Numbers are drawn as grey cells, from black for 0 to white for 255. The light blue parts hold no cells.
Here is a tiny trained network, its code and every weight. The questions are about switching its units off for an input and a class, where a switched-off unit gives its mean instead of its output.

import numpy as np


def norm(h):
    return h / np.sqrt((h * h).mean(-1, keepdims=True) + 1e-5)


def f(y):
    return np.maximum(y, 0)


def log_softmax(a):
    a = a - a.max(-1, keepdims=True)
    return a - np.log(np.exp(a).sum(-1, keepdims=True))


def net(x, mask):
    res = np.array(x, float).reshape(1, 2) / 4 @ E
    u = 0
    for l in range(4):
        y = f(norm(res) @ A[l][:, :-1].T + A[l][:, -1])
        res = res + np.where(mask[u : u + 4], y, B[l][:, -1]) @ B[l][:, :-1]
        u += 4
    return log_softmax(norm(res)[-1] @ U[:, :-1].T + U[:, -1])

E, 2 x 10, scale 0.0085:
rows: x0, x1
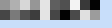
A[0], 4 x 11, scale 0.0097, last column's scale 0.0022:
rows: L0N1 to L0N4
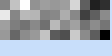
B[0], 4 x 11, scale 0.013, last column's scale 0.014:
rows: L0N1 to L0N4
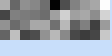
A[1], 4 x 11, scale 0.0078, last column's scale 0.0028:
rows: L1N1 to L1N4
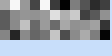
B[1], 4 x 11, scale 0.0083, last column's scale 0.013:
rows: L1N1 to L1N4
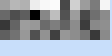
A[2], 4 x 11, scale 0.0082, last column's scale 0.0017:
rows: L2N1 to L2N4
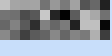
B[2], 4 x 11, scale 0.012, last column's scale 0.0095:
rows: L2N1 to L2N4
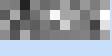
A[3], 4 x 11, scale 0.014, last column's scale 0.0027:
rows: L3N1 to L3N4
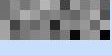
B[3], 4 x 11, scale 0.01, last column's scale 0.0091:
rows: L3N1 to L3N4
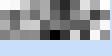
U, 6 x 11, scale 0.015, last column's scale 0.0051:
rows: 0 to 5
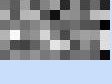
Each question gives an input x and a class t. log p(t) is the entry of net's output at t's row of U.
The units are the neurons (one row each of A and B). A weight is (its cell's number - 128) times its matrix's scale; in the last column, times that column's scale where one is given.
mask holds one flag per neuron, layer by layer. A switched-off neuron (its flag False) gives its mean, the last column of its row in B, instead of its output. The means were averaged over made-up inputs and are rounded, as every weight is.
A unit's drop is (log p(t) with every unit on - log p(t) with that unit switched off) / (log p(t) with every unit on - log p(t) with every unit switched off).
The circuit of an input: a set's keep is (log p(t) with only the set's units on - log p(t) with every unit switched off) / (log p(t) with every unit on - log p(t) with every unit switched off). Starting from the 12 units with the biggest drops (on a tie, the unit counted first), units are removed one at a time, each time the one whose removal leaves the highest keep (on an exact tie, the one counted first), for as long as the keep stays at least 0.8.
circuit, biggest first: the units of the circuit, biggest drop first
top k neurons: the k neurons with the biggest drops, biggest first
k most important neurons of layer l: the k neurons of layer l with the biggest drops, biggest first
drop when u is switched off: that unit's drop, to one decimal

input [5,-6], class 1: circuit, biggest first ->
L0N1
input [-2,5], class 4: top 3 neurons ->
L0N4, L1N1, L0N1
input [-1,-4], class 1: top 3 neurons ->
L0N4, L2N2, L1N1
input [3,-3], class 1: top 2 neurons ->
L0N1, L0N2
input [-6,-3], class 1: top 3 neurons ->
L2N2, L1N1, L0N2
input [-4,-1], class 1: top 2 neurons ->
L2N2, L1N1
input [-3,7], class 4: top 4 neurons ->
L1N1, L0N1, L0N4, L2N3
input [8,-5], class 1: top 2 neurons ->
L0N1, L0N2
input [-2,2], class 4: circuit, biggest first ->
L1N1, L0N1
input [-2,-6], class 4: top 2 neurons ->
L0N1, L0N2
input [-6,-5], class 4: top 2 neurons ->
L0N1, L3N1
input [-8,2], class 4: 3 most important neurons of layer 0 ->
L0N2, L0N1, L0N3
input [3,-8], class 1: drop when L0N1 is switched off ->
0.1
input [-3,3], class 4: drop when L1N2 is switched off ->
0.0
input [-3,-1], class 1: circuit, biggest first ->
L1N1
